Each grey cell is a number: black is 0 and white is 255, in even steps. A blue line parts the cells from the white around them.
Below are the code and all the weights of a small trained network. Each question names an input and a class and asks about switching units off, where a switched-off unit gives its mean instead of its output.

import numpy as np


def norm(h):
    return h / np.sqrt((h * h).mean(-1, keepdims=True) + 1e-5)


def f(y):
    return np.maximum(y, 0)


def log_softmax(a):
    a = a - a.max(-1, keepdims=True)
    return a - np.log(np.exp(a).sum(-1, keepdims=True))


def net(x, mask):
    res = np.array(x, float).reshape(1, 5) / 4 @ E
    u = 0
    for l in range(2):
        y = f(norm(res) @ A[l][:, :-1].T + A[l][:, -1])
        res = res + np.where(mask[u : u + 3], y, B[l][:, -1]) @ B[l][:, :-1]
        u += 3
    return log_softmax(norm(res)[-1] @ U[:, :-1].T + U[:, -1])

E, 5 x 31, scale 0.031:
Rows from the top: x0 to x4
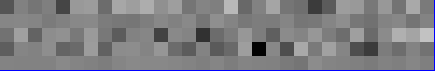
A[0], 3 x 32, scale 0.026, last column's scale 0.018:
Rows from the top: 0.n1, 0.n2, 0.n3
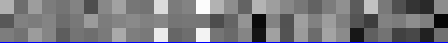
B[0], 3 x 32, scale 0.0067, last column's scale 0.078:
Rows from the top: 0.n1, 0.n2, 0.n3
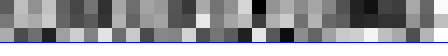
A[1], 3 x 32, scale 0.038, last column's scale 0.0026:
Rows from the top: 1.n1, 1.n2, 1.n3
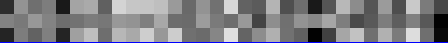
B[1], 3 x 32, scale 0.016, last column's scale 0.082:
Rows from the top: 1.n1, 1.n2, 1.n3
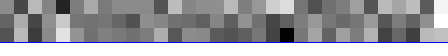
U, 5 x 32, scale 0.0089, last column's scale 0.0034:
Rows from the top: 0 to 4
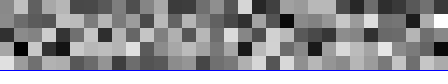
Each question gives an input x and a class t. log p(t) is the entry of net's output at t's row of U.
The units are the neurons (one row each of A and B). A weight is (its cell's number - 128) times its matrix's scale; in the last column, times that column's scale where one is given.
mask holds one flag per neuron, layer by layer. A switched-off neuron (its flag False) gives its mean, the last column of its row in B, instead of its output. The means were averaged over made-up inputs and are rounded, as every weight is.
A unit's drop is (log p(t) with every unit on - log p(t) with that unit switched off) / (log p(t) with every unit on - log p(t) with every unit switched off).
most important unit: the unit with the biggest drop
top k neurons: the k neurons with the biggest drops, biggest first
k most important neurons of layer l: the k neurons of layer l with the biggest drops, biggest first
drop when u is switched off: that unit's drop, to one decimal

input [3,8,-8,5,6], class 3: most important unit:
0.n3
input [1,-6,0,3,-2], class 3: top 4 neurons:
(0.n1 0.n3 1.n2 1.n3)
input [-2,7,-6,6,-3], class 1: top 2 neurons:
(0.n3 1.n1)
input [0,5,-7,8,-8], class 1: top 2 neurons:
(0.n3 1.n1)
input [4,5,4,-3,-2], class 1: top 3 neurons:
(0.n1 1.n3 0.n2)
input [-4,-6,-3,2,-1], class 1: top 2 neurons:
(1.n1 0.n3)
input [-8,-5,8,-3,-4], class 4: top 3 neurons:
(0.n1 1.n3 0.n3)
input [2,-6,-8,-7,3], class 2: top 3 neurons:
(1.n1 1.n3 0.n2)
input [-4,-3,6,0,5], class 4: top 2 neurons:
(0.n1 0.n2)
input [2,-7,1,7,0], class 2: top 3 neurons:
(0.n2 1.n1 1.n2)
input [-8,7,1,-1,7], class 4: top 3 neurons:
(0.n1 0.n2 1.n3)
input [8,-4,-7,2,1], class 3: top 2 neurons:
(1.n1 0.n3)
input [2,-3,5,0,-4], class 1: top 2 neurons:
(0.n1 0.n2)
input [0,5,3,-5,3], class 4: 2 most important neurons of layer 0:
(0.n1 0.n3)
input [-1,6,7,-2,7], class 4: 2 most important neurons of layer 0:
(0.n1 0.n3)
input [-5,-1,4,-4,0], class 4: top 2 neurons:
(0.n1 1.n3)
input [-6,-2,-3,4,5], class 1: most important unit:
1.n1
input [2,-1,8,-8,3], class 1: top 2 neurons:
(0.n1 1.n1)
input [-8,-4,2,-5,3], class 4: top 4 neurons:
(0.n1 1.n3 0.n3 1.n1)
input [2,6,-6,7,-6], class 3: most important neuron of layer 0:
(0.n3)
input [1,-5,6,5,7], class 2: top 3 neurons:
(1.n3 1.n1 0.n1)
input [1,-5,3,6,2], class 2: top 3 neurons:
(0.n2 1.n1 1.n3)
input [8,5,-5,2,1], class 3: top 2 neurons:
(1.n1 0.n3)
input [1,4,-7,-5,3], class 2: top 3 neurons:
(1.n1 1.n3 0.n2)
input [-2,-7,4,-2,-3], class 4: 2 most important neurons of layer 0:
(0.n1 0.n2)
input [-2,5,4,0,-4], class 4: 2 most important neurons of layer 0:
(0.n1 0.n2)
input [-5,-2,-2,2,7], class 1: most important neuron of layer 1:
(1.n1)
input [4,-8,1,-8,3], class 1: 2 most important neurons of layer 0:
(0.n2 0.n1)
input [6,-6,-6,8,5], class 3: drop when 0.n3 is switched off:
1.0
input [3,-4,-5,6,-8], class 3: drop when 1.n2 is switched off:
0.0
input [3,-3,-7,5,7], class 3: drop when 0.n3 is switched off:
1.2
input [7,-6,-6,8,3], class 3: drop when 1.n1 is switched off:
0.1
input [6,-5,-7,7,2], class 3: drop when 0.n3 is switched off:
1.1
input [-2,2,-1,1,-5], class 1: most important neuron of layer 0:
(0.n3)
